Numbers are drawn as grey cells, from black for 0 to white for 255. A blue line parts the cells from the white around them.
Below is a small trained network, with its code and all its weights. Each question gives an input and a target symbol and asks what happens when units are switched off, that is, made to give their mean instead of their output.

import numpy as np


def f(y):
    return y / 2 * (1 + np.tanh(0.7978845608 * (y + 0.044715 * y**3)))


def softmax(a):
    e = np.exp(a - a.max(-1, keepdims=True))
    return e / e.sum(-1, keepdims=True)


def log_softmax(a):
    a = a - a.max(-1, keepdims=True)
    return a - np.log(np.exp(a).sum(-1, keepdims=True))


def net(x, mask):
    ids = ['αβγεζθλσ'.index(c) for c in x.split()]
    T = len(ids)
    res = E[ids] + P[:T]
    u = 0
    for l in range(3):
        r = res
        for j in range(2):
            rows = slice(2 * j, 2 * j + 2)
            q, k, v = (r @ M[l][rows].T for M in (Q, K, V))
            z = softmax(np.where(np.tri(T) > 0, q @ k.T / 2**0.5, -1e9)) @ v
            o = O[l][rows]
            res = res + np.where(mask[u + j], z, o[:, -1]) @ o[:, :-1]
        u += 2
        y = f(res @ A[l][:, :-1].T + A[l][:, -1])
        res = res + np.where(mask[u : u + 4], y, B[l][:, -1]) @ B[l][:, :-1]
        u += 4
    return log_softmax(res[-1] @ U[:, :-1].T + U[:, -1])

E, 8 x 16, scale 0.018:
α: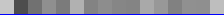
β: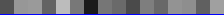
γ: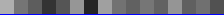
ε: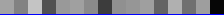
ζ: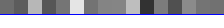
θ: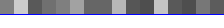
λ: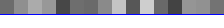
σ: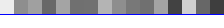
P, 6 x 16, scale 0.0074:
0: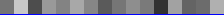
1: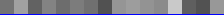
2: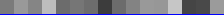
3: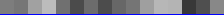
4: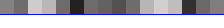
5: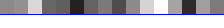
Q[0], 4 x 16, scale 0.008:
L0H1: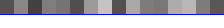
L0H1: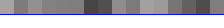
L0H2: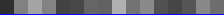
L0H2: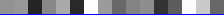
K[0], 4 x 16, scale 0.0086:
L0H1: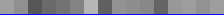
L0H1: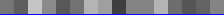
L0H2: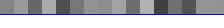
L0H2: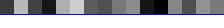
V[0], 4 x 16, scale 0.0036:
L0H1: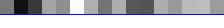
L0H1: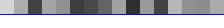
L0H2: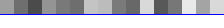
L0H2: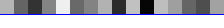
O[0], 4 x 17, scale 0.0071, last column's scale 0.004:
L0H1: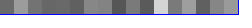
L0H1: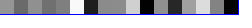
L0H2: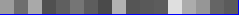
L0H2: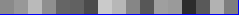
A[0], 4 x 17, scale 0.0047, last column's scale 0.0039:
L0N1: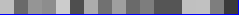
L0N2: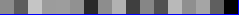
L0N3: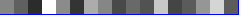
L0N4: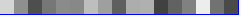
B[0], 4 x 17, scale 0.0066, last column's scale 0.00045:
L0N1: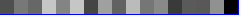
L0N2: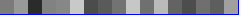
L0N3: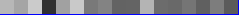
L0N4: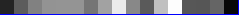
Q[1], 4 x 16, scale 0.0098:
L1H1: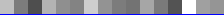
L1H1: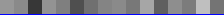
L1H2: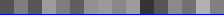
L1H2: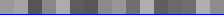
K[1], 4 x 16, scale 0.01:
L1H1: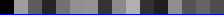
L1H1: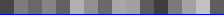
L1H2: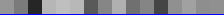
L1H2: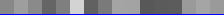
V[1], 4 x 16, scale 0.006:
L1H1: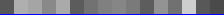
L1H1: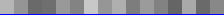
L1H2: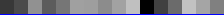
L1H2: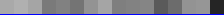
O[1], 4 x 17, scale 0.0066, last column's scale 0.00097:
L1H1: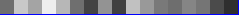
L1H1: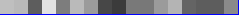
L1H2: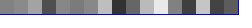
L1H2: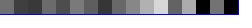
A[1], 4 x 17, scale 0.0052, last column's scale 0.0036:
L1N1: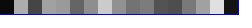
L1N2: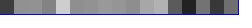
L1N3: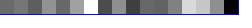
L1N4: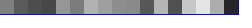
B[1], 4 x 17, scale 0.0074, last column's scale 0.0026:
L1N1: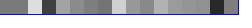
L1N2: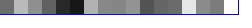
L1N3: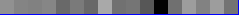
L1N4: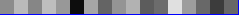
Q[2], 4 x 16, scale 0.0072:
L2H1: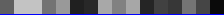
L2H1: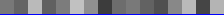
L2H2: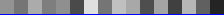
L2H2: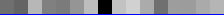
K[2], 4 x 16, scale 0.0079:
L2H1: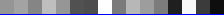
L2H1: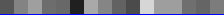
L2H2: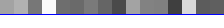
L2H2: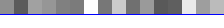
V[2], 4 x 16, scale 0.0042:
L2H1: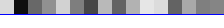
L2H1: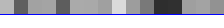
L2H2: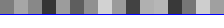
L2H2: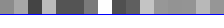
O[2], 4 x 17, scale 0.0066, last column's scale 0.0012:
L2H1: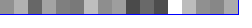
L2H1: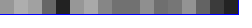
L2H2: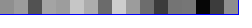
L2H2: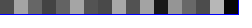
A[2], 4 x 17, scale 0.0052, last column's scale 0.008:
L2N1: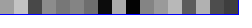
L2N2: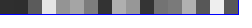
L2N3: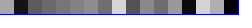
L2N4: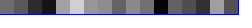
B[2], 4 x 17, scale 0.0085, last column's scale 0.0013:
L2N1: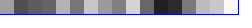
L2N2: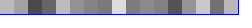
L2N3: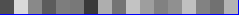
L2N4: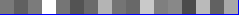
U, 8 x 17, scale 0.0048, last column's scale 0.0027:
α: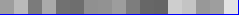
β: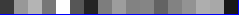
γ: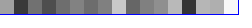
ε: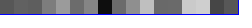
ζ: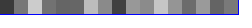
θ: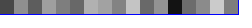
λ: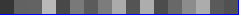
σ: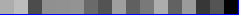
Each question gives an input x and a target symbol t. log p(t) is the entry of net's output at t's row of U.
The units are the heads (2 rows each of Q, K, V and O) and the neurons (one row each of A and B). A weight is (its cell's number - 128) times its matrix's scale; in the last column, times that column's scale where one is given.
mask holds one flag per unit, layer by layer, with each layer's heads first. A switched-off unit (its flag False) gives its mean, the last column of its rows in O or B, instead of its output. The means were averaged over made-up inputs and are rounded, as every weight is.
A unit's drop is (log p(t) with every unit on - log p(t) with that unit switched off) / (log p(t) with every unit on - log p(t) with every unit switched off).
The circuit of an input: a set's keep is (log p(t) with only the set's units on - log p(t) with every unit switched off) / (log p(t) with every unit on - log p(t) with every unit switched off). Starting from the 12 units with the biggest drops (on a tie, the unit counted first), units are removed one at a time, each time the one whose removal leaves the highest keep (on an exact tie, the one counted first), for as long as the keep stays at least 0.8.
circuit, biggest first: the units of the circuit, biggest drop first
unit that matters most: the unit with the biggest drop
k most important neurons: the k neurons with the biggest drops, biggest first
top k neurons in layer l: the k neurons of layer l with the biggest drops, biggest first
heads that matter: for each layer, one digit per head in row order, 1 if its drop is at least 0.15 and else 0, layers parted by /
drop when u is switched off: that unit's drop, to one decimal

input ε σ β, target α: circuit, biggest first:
(L2H1 L1H1)
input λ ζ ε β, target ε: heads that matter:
01 / 00 / 00
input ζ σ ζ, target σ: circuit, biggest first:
(L1H2 L1H1)
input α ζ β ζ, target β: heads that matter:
01 / 01 / 10
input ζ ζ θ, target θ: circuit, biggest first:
(L2N1)
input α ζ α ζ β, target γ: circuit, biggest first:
(L1H1 L0H2)
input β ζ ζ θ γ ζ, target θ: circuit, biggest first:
(L0H2 L1H2)
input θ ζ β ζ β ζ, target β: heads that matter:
00 / 11 / 10
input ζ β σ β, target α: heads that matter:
00 / 10 / 10
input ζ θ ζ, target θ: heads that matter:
01 / 00 / 10
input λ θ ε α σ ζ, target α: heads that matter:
01 / 10 / 10
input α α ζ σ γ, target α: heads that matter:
01 / 10 / 10
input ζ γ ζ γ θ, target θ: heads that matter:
00 / 00 / 00
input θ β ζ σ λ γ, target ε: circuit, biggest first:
(L0H2)
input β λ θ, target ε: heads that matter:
01 / 00 / 00
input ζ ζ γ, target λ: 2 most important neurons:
(L2N4 L1N1)
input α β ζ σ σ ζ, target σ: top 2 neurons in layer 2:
(L2N2 L2N1)
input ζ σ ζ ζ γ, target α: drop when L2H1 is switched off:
0.6
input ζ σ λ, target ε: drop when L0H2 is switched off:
0.9
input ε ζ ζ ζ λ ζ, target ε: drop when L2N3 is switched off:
0.0
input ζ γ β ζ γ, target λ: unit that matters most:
L2H2
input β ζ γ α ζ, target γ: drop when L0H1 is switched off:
0.1
